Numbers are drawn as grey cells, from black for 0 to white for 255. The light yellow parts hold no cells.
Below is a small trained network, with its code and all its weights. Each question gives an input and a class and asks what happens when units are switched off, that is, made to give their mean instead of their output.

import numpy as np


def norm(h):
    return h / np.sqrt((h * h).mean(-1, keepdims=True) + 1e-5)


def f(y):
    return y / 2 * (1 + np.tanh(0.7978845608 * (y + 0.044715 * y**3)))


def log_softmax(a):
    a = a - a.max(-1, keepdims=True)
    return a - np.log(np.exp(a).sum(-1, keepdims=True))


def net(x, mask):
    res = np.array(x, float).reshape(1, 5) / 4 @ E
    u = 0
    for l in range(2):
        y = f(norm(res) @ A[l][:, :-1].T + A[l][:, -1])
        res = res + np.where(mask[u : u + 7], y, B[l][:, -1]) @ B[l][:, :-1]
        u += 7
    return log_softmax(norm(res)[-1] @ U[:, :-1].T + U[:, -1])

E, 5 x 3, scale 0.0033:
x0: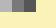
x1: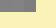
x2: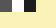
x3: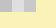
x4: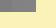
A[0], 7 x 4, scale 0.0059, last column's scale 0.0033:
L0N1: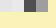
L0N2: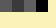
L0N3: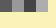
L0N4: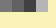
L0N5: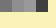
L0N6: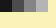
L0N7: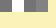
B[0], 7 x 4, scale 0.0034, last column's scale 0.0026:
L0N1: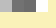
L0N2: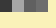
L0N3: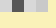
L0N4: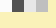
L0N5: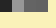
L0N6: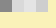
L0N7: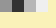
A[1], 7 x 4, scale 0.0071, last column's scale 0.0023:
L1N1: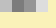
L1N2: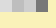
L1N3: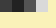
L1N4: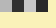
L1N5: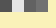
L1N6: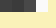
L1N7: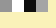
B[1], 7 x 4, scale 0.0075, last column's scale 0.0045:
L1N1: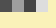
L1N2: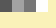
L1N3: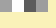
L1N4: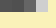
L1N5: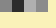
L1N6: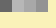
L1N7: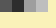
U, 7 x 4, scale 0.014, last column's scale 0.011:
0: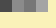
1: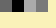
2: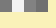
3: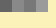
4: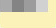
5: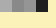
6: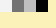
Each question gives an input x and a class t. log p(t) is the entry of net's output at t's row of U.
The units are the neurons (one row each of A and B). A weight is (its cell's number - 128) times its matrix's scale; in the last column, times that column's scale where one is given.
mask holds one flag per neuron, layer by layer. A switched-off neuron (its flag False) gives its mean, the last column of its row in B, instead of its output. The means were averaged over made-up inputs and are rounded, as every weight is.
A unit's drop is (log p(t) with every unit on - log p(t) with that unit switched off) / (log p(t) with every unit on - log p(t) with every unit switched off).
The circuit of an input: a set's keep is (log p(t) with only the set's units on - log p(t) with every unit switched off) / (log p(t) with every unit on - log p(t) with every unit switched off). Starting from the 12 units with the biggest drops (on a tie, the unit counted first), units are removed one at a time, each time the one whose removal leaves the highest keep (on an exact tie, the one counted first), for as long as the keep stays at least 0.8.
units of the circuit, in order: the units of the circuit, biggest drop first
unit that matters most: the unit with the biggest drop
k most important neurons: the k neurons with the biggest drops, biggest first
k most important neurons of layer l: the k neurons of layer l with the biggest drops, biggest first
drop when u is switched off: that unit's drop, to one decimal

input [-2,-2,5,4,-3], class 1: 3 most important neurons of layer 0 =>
[L0N4 L0N6 L0N5]
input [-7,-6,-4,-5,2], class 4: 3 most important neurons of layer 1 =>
[L1N1 L1N2 L1N3]
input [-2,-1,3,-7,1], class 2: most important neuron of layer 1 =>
[L1N3]
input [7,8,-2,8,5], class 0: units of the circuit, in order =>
[L1N1 L1N2 L0N4]
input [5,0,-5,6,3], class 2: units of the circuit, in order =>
[L1N7 L1N2]
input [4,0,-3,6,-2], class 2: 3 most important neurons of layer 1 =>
[L1N7 L1N2 L1N5]
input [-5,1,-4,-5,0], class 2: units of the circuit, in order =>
[L1N3 L1N7]
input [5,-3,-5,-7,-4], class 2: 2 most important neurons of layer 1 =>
[L1N3 L1N7]
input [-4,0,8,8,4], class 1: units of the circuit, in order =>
[L1N7 L1N5 L1N3]
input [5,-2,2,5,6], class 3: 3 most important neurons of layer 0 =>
[L0N6 L0N4 L0N3]
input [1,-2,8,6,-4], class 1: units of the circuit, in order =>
[L1N7 L1N5]
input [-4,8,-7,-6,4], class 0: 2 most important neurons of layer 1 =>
[L1N3 L1N6]
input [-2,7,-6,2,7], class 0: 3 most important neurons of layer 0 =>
[L0N7 L0N3 L0N4]
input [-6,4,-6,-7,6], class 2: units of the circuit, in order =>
[L1N3 L1N6 L1N7]
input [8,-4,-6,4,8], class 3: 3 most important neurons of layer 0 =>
[L0N7 L0N3 L0N4]
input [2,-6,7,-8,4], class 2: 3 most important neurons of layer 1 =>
[L1N3 L1N6 L1N4]
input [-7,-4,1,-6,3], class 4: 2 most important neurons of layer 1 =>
[L1N1 L1N2]
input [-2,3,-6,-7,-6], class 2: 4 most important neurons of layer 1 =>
[L1N3 L1N6 L1N7 L1N5]
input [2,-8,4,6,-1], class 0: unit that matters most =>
L1N7
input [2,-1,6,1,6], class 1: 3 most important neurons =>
[L1N7 L1N3 L0N6]
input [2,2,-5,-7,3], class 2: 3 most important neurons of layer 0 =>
[L0N7 L0N3 L0N2]
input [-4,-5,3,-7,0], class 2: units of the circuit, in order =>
[L1N3]
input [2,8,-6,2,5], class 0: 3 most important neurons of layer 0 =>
[L0N7 L0N3 L0N4]
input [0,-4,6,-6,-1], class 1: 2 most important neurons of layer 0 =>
[L0N6 L0N7]
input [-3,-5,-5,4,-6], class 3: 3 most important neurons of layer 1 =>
[L1N7 L1N5 L1N2]
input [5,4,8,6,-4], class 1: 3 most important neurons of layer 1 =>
[L1N7 L1N3 L1N5]
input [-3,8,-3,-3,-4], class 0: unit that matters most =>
L0N6
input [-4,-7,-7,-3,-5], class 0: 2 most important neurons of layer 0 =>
[L0N3 L0N7]
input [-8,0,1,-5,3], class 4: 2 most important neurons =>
[L0N6 L1N1]
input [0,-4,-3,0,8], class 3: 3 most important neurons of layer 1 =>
[L1N7 L1N5 L1N4]
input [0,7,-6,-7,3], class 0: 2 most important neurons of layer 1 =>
[L1N3 L1N4]
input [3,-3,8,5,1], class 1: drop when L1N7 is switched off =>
1.0
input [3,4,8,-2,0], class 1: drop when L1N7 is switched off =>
0.6
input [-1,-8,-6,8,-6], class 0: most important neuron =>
[L1N2]
